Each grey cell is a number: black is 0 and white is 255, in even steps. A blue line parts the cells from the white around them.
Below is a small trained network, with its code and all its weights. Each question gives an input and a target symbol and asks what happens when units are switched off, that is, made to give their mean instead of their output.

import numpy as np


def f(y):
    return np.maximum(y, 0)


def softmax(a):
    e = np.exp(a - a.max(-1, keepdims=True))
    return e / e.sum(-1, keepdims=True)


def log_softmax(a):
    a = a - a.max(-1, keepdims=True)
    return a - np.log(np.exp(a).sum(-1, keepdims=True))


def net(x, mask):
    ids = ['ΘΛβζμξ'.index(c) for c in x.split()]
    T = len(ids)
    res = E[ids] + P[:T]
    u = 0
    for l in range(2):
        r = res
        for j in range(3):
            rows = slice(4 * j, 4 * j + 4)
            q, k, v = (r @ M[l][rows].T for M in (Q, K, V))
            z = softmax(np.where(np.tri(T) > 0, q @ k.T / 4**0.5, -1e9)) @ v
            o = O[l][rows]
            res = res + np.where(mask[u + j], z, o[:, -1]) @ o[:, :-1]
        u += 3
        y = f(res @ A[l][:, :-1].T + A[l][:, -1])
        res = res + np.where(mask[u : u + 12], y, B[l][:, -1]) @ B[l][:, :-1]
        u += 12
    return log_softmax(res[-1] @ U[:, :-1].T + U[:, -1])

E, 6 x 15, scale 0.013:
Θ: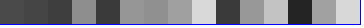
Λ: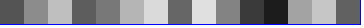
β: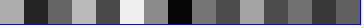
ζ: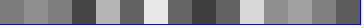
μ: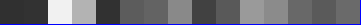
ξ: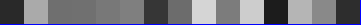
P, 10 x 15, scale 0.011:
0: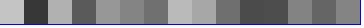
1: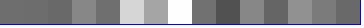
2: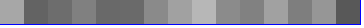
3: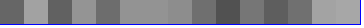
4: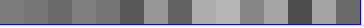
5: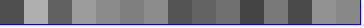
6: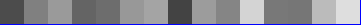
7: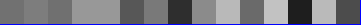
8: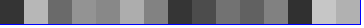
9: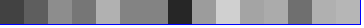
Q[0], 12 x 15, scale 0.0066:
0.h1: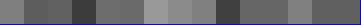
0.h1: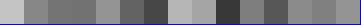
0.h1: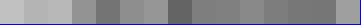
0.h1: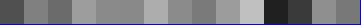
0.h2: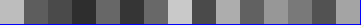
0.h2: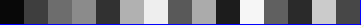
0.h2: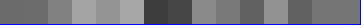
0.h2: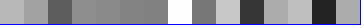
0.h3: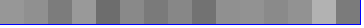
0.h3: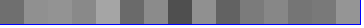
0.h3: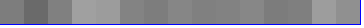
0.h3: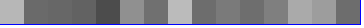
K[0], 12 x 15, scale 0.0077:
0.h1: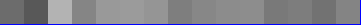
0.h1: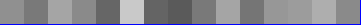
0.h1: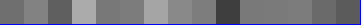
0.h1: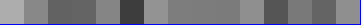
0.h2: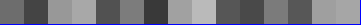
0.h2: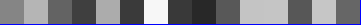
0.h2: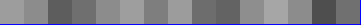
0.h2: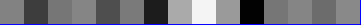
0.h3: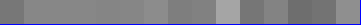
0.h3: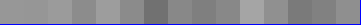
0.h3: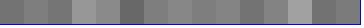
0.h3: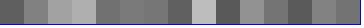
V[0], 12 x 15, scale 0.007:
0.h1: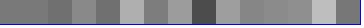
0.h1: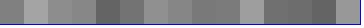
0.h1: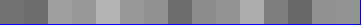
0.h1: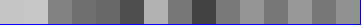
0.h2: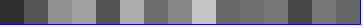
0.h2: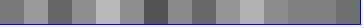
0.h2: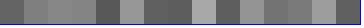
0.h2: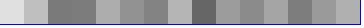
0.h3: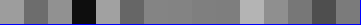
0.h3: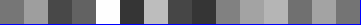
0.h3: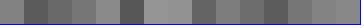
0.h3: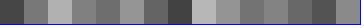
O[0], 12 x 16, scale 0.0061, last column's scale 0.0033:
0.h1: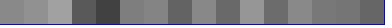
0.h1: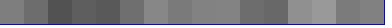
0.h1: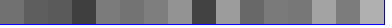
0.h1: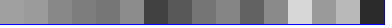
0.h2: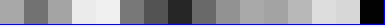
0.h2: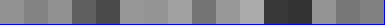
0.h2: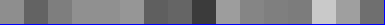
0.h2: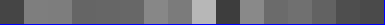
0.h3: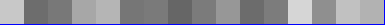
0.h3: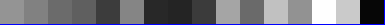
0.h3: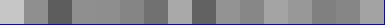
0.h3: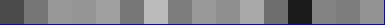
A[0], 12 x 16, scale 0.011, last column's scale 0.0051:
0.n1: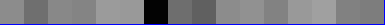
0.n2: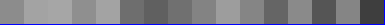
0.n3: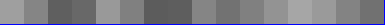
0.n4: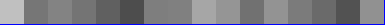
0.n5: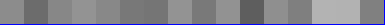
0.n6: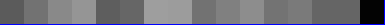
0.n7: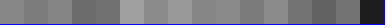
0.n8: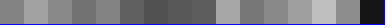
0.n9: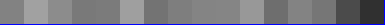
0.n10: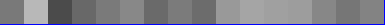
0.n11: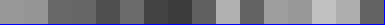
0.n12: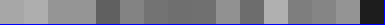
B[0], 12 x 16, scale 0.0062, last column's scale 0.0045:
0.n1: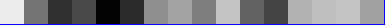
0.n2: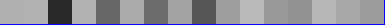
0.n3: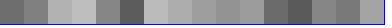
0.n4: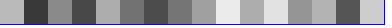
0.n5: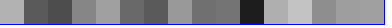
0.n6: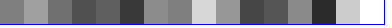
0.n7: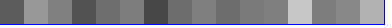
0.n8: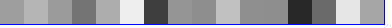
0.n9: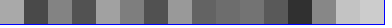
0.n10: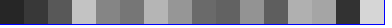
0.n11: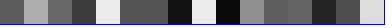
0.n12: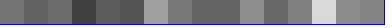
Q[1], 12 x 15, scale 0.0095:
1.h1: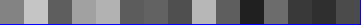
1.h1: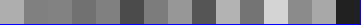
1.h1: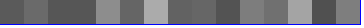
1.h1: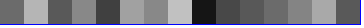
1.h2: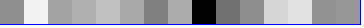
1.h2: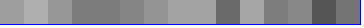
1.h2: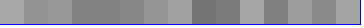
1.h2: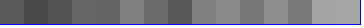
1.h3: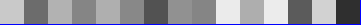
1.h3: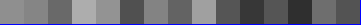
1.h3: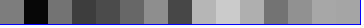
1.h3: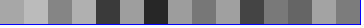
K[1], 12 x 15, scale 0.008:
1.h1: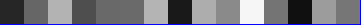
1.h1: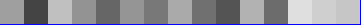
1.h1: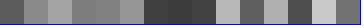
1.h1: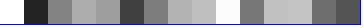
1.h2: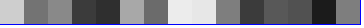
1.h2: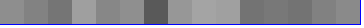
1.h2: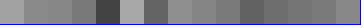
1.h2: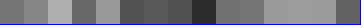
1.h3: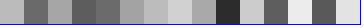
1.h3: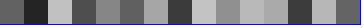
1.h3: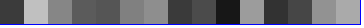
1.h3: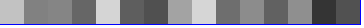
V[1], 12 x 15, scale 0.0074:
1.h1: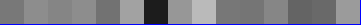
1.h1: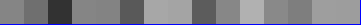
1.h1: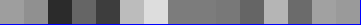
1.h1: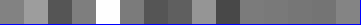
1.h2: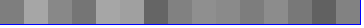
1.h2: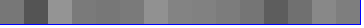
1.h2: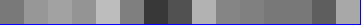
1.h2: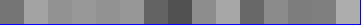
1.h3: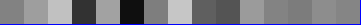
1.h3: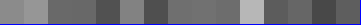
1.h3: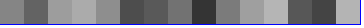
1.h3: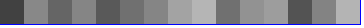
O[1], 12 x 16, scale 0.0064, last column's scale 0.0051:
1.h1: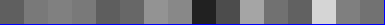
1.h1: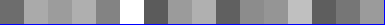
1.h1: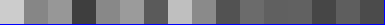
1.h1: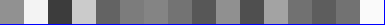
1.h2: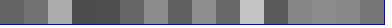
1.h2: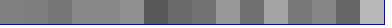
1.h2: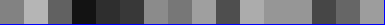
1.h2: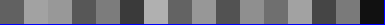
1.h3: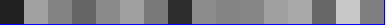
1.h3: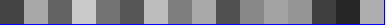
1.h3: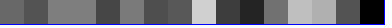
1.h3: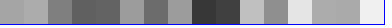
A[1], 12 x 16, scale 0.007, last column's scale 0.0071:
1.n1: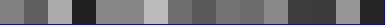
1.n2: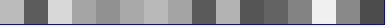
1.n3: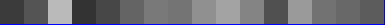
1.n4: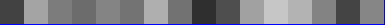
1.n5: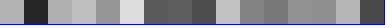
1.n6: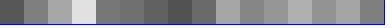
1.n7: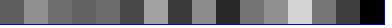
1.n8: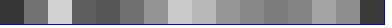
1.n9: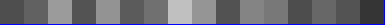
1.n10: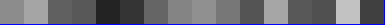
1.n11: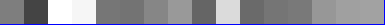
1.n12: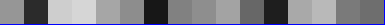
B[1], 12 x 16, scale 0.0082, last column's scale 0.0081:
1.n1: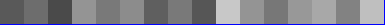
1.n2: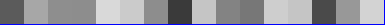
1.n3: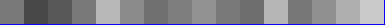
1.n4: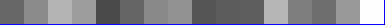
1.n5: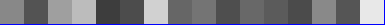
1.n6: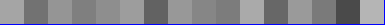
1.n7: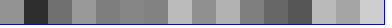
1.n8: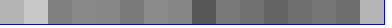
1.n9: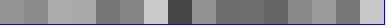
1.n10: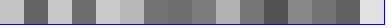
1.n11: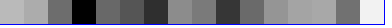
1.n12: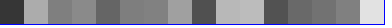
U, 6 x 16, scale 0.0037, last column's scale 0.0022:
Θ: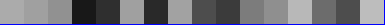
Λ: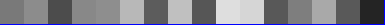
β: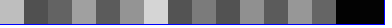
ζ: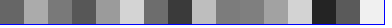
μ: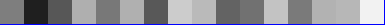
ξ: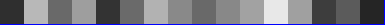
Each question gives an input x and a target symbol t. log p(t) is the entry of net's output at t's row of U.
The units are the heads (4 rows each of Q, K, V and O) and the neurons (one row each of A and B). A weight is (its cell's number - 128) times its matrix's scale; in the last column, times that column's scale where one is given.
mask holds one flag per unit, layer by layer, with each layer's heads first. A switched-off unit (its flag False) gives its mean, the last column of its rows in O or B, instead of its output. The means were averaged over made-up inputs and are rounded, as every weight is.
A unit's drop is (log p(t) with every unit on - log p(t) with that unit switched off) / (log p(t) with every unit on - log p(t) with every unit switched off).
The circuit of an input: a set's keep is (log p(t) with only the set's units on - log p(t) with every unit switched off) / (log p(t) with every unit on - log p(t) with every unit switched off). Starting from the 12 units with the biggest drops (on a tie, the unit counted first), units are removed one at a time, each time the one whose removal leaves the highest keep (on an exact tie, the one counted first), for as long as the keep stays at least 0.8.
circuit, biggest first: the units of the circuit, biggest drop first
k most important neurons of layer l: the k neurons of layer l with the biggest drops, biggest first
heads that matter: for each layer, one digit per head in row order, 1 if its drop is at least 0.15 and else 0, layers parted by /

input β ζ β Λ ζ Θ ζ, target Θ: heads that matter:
111 / 101
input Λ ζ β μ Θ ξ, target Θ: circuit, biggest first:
(1.h3; 1.h1)
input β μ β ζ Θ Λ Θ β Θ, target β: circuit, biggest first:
(0.h2; 1.h3; 1.n9; 1.h1)
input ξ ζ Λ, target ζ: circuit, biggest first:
(0.n4; 1.h1; 1.h3)
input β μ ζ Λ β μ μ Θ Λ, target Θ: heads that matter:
011 / 101
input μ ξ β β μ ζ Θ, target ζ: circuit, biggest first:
(0.h2; 1.h1; 1.n10; 1.h2)
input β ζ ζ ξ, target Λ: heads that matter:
001 / 010
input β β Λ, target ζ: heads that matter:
010 / 000
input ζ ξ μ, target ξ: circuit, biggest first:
(0.n4; 1.h3; 0.h2)
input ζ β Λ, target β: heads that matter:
001 / 101
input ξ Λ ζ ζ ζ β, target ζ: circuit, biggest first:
(1.h1; 1.h3; 0.n4)
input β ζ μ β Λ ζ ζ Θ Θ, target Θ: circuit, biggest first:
(0.n11; 0.h3; 1.h1; 1.h3)
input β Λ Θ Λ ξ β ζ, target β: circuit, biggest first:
(0.h2; 1.h3)
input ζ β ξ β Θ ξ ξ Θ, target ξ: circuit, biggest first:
(1.h3; 0.n4; 0.h2)
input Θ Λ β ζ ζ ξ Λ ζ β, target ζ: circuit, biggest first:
(0.n11; 0.h3; 1.h3)
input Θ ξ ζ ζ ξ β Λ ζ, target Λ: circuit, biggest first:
(1.h3; 1.n1)
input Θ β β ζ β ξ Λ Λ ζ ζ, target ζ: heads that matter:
001 / 100
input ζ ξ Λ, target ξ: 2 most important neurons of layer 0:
(0.n4; 0.n1)
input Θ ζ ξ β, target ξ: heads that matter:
010 / 101
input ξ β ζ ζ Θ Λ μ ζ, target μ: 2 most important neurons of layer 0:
(0.n11; 0.n4)
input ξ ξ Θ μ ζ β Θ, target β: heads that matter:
010 / 001
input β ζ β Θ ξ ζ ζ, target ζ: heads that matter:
111 / 100
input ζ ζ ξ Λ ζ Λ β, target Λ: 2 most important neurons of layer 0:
(0.n11; 0.n10)
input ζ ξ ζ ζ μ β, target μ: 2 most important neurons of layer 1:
(1.n7; 1.n5)
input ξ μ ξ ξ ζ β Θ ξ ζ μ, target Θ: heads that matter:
011 / 010
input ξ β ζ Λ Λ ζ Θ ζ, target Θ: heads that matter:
011 / 101
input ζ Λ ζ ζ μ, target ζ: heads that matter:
101 / 100
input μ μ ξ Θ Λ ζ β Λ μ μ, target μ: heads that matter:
010 / 101
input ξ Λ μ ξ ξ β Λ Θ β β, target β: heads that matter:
000 / 000
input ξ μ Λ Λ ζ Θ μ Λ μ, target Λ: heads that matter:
010 / 101
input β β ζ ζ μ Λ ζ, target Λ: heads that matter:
111 / 101
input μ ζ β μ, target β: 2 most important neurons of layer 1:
(1.n9; 1.n10)
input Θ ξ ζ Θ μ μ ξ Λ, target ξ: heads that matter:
010 / 001
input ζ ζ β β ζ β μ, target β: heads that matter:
111 / 101
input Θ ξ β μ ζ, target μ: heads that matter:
011 / 001
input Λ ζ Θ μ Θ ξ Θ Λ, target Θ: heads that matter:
010 / 101
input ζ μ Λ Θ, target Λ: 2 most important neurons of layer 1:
(1.n1; 1.n10)
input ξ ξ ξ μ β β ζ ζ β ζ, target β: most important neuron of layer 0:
(0.n11)
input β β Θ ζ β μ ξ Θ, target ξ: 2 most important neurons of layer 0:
(0.n4; 0.n9)
